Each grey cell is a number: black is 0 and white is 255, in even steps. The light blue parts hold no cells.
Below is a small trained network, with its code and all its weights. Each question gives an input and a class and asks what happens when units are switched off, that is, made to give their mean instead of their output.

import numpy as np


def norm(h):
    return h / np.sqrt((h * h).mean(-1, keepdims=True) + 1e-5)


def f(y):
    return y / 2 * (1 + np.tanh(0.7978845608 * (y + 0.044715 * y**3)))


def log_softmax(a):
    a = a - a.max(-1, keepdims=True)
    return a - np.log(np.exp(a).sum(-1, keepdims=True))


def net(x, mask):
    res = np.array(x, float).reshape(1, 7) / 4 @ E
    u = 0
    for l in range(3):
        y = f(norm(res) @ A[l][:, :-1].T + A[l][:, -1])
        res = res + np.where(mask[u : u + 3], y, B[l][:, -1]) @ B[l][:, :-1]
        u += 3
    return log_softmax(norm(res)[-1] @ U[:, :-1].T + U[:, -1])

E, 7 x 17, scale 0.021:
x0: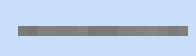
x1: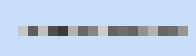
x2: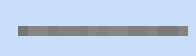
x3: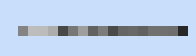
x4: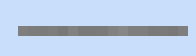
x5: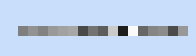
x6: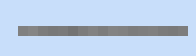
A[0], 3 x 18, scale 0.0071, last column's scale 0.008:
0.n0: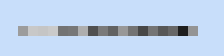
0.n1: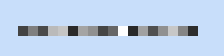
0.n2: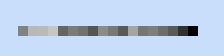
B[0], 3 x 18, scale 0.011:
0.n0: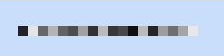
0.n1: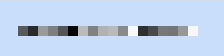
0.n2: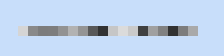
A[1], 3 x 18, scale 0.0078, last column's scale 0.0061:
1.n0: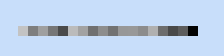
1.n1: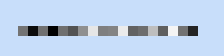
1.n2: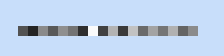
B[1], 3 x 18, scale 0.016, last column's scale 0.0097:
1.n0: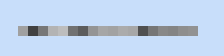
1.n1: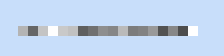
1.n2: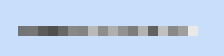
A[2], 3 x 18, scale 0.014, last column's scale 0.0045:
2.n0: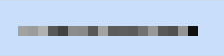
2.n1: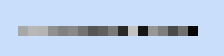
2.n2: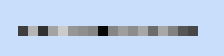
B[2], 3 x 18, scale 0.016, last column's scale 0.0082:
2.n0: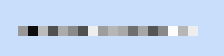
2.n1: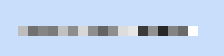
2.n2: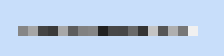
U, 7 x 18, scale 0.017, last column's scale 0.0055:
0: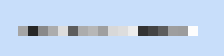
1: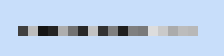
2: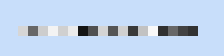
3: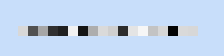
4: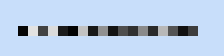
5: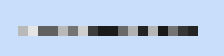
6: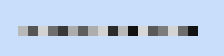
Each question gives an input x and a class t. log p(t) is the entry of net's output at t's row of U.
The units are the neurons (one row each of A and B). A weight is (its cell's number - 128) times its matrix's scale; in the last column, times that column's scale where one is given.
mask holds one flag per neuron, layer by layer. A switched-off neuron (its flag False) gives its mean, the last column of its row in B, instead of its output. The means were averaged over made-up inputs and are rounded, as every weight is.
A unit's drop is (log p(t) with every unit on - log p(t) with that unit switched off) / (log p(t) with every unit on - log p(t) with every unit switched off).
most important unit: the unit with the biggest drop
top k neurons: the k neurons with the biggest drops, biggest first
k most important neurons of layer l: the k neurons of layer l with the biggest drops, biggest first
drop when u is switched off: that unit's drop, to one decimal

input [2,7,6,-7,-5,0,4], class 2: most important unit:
1.n1
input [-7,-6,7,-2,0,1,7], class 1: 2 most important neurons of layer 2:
(2.n2; 2.n1)
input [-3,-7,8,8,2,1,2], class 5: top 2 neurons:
(0.n2; 2.n2)
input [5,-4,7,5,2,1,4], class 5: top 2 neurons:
(0.n2; 2.n2)
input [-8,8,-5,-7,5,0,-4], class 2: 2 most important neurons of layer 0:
(0.n0; 0.n1)
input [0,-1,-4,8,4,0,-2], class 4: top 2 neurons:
(0.n0; 1.n1)
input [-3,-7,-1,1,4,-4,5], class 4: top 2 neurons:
(2.n1; 2.n0)
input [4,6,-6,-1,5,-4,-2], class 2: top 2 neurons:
(0.n0; 1.n1)
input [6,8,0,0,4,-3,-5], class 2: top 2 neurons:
(0.n0; 1.n0)
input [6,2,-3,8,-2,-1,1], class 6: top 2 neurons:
(0.n0; 2.n0)
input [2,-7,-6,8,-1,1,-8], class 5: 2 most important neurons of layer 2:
(2.n2; 2.n1)
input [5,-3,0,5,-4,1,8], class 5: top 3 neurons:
(0.n2; 2.n2; 1.n2)
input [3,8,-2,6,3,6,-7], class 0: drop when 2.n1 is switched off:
0.1
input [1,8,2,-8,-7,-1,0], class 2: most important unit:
1.n1
